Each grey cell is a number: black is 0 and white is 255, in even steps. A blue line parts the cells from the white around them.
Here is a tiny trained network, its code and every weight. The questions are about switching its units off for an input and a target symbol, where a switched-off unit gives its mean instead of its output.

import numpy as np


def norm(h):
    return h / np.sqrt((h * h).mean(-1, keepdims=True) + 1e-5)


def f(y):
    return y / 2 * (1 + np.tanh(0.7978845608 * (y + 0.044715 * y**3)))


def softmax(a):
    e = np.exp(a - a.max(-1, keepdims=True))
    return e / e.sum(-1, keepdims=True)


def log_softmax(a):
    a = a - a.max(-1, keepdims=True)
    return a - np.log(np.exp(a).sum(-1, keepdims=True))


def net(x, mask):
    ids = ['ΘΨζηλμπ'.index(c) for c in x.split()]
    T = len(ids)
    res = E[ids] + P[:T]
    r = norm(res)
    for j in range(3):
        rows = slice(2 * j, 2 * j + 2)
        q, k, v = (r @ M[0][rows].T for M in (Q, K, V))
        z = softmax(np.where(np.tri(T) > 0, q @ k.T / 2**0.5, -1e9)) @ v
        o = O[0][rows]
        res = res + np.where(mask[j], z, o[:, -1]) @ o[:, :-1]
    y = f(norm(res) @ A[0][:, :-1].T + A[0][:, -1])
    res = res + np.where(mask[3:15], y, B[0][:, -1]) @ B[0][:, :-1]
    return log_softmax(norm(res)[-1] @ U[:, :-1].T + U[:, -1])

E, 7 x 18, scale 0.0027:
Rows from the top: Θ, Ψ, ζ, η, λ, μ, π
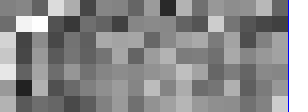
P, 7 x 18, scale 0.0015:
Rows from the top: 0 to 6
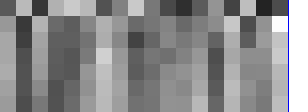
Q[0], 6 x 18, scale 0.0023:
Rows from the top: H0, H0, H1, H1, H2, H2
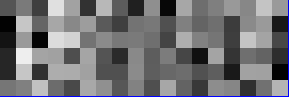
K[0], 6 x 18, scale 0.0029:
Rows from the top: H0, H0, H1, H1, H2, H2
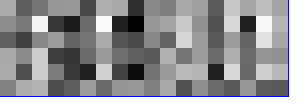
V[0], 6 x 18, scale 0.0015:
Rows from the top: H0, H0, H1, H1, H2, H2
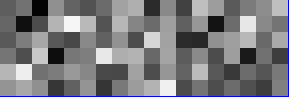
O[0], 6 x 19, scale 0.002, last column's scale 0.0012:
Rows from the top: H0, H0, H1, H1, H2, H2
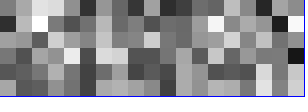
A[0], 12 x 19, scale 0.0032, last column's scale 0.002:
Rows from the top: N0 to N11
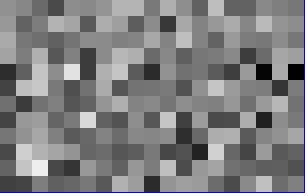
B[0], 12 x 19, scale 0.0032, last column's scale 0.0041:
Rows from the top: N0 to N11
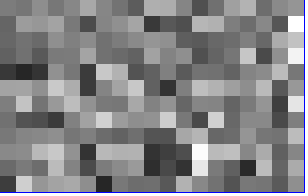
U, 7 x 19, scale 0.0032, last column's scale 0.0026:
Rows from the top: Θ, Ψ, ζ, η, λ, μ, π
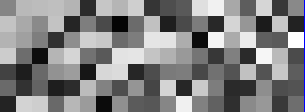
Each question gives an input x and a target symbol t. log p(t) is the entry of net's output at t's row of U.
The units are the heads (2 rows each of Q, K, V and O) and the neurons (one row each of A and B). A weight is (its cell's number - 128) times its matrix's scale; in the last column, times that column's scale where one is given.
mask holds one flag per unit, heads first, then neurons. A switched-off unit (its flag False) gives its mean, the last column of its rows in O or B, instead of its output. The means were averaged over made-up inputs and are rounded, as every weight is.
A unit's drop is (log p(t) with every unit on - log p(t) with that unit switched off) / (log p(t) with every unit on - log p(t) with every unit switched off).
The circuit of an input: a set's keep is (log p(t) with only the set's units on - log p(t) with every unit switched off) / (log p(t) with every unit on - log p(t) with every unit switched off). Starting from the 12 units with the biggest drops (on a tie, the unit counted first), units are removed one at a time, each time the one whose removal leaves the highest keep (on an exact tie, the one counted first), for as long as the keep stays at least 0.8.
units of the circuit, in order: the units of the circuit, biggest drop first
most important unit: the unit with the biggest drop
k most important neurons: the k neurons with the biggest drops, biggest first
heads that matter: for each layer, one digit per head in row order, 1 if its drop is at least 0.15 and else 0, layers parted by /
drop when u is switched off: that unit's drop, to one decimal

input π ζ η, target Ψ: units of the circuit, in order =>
[H0; H1]
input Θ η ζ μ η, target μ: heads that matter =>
001
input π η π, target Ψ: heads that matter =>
100
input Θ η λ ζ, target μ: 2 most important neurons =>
[N10; N7]
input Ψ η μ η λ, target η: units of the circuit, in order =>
[H0]
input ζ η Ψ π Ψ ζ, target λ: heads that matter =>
010
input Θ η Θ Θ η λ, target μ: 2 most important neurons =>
[N10; N7]
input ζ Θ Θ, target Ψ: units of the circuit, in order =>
[H2; H1; N6]
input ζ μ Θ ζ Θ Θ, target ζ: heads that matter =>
011
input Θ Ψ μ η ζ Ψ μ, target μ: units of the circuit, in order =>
[H2; H1; N7]
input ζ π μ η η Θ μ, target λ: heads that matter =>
110
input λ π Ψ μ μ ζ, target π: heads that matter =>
000
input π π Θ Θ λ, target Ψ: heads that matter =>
100
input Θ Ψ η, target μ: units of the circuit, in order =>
[H2; N7; H1]
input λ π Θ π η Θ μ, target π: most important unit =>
N11
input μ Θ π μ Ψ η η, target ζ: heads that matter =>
000
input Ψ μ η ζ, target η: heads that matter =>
100
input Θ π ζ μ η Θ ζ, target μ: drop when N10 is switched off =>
0.4
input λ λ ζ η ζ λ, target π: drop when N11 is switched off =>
0.2
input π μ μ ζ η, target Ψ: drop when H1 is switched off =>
0.1
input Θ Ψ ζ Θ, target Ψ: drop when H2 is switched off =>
1.4
